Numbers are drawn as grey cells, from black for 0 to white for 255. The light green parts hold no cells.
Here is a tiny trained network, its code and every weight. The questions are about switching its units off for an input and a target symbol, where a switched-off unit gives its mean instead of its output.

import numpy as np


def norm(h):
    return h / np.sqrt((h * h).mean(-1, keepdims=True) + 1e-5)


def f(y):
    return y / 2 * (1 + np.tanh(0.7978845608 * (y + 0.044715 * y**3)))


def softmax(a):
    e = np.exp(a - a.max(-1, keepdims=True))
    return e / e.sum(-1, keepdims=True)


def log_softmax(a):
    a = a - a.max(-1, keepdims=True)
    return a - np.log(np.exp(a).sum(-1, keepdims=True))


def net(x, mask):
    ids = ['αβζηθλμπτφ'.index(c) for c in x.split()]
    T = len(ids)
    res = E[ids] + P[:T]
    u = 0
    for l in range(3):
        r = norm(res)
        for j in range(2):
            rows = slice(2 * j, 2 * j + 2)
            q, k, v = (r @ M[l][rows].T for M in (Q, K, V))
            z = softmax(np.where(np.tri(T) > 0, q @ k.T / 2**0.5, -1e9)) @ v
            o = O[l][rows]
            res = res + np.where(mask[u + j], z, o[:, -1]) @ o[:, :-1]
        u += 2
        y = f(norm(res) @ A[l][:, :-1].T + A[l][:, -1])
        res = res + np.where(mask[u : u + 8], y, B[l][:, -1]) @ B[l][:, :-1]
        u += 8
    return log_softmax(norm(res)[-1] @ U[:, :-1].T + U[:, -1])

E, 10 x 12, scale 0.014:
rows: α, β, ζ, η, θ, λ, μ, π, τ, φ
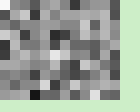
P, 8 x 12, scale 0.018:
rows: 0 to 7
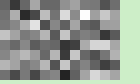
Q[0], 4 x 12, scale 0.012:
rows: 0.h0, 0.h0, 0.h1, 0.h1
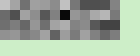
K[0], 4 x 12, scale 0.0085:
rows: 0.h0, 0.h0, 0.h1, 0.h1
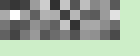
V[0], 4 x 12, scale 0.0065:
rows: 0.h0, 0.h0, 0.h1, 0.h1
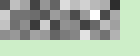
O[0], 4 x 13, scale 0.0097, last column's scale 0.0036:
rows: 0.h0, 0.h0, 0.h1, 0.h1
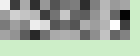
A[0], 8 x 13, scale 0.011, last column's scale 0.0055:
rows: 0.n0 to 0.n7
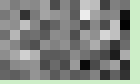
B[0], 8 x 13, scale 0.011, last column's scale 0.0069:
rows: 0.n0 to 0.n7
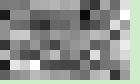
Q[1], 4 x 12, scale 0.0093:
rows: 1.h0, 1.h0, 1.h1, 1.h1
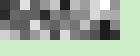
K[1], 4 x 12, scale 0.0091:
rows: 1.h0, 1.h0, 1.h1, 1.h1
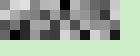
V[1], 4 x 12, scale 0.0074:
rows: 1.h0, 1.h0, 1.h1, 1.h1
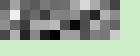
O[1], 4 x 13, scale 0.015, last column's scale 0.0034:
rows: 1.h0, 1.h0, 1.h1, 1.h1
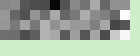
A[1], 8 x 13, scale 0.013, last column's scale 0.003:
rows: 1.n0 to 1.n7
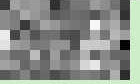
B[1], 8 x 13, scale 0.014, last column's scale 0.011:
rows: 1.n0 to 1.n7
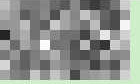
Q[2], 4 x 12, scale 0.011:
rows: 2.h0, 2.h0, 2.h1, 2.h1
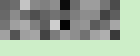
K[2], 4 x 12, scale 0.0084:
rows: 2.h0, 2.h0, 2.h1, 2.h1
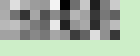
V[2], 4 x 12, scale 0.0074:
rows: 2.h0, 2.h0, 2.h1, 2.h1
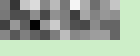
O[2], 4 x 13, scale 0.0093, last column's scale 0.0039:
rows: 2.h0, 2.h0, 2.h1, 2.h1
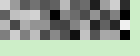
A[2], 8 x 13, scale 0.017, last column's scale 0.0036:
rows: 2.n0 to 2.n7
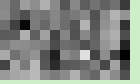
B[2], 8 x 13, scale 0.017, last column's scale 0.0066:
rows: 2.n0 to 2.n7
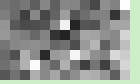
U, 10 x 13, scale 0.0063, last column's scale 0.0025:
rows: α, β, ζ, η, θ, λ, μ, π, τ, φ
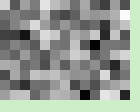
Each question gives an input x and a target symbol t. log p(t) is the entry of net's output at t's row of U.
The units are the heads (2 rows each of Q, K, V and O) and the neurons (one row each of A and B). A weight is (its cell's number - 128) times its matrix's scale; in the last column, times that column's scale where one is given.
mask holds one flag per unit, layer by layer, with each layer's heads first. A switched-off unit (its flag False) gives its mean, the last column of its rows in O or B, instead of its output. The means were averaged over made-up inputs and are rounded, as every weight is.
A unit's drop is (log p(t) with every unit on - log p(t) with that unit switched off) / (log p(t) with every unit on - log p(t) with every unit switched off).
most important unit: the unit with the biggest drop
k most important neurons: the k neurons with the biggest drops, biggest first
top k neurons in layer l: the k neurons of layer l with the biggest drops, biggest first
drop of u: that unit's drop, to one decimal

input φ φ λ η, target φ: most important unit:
0.h0
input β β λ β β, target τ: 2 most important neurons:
2.n2, 1.n2
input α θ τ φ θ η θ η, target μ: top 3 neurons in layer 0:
0.n3, 0.n1, 0.n4
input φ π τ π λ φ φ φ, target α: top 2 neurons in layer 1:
1.n4, 1.n6
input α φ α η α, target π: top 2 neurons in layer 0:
0.n1, 0.n3
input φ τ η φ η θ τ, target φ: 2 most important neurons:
1.n3, 1.n2
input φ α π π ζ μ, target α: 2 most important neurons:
1.n4, 0.n5
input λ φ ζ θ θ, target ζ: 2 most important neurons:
0.n1, 2.n6
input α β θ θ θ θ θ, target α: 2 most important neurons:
0.n5, 1.n4
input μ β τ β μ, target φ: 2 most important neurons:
0.n1, 0.n3
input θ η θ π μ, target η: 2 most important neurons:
0.n1, 0.n6
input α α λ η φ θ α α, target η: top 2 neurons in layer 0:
0.n6, 0.n1
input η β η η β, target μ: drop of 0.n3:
0.2
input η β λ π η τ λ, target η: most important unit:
1.h1
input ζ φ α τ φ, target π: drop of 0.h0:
0.3
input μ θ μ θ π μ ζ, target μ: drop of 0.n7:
0.0
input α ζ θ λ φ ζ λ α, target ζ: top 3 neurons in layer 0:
0.n1, 0.n4, 0.n0
